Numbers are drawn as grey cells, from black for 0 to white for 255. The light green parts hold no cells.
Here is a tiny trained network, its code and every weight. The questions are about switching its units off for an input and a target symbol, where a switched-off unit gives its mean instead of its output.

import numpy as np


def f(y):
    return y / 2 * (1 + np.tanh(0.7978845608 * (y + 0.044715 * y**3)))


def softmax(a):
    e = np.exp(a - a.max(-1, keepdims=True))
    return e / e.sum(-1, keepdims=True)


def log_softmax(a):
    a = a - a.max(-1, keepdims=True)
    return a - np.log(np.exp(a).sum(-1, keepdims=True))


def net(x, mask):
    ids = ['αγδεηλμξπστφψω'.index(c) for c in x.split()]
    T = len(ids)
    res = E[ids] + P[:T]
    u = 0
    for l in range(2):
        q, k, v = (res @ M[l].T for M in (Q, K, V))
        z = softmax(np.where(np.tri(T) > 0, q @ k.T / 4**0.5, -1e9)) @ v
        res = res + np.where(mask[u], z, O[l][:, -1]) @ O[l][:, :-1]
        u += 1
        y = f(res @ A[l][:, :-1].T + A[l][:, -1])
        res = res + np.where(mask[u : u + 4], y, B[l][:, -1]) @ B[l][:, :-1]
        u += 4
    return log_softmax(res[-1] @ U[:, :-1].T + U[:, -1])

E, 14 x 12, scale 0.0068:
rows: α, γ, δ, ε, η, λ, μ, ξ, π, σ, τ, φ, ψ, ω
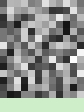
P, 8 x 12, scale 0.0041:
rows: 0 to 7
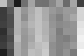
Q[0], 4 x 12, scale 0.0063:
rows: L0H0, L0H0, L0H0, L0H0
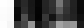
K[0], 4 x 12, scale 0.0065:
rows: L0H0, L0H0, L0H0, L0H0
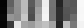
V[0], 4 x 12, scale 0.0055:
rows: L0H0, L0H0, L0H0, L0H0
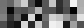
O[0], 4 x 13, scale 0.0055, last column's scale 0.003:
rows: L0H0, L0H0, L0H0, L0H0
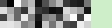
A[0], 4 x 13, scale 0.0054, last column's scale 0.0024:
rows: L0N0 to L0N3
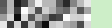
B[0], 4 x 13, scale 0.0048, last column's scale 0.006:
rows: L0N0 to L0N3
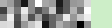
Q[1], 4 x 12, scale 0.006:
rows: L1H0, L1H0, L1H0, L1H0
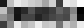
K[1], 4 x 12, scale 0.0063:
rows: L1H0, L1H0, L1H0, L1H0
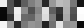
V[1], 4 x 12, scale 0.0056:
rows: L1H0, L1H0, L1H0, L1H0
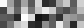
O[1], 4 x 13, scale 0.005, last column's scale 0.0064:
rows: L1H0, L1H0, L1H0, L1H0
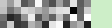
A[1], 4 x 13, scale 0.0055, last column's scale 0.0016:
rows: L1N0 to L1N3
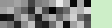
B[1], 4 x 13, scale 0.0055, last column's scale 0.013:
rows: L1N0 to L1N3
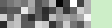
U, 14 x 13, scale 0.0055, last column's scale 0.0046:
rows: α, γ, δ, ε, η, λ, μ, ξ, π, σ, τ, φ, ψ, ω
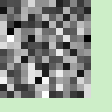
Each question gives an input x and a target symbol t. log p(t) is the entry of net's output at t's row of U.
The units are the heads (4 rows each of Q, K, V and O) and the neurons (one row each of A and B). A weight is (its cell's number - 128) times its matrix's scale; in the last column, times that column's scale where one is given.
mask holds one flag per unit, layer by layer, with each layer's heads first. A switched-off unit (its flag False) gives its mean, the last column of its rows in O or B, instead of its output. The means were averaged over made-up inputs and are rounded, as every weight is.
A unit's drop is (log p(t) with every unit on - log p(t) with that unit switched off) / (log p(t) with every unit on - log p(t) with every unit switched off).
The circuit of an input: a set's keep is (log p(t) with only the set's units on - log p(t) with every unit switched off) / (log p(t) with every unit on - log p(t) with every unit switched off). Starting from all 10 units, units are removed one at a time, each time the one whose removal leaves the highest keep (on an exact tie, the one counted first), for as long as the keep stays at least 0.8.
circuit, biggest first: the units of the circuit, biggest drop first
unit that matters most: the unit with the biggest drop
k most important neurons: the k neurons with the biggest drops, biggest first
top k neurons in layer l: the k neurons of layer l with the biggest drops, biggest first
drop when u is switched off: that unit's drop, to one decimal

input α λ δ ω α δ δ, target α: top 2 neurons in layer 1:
(L1N0; L1N2)
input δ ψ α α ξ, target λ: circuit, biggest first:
(L1H0; L0H0)
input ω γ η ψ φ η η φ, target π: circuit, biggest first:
(L0H0; L1H0; L1N3; L1N1)
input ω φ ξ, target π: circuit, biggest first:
(L0H0; L1H0; L1N3)
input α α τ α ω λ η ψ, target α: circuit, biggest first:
(L1N0; L1H0; L0H0; L1N2)
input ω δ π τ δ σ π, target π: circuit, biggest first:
(L1N3; L0H0; L1H0)
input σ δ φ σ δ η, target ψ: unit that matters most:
L1H0
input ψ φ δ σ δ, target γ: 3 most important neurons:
(L1N1; L1N2; L0N2)
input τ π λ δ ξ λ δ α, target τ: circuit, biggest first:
(L1H0; L0H0; L0N2)
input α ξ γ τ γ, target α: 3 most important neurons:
(L1N0; L1N2; L0N2)
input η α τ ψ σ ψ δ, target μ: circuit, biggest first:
(L0H0; L1H0; L1N0)
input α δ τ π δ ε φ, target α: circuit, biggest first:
(L1H0; L0H0; L1N0; L1N2)
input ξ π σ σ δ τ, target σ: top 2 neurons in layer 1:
(L1N1; L1N2)
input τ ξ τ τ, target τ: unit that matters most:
L1H0
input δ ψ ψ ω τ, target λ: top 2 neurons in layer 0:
(L0N0; L0N2)
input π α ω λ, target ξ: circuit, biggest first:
(L0H0; L1H0; L1N2)
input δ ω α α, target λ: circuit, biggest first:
(L0H0; L1H0)
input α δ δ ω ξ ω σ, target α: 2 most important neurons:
(L1N0; L1N2)
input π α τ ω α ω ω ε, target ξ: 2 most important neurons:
(L1N2; L1N3)
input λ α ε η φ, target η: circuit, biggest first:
(L0H0; L1H0; L1N1; L0N1)
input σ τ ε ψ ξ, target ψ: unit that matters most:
L1H0
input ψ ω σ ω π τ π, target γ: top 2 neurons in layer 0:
(L0N2; L0N0)
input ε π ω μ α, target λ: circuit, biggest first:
(L0H0; L0N2; L1N1)
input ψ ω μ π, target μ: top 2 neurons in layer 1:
(L1N2; L1N3)
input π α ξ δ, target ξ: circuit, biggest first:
(L0H0; L1H0)
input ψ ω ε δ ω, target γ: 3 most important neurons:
(L1N1; L0N2; L1N2)
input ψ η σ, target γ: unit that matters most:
L0H0
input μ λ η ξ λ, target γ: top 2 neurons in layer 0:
(L0N2; L0N3)
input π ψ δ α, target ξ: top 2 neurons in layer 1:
(L1N2; L1N3)
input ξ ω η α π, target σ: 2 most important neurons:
(L1N1; L0N1)
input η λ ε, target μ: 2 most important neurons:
(L1N0; L0N1)
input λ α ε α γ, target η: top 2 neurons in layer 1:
(L1N1; L1N0)
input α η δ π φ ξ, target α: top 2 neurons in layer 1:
(L1N0; L1N2)
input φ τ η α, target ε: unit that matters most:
L1N2
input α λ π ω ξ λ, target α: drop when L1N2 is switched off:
0.2
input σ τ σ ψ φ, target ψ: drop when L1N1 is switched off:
0.0
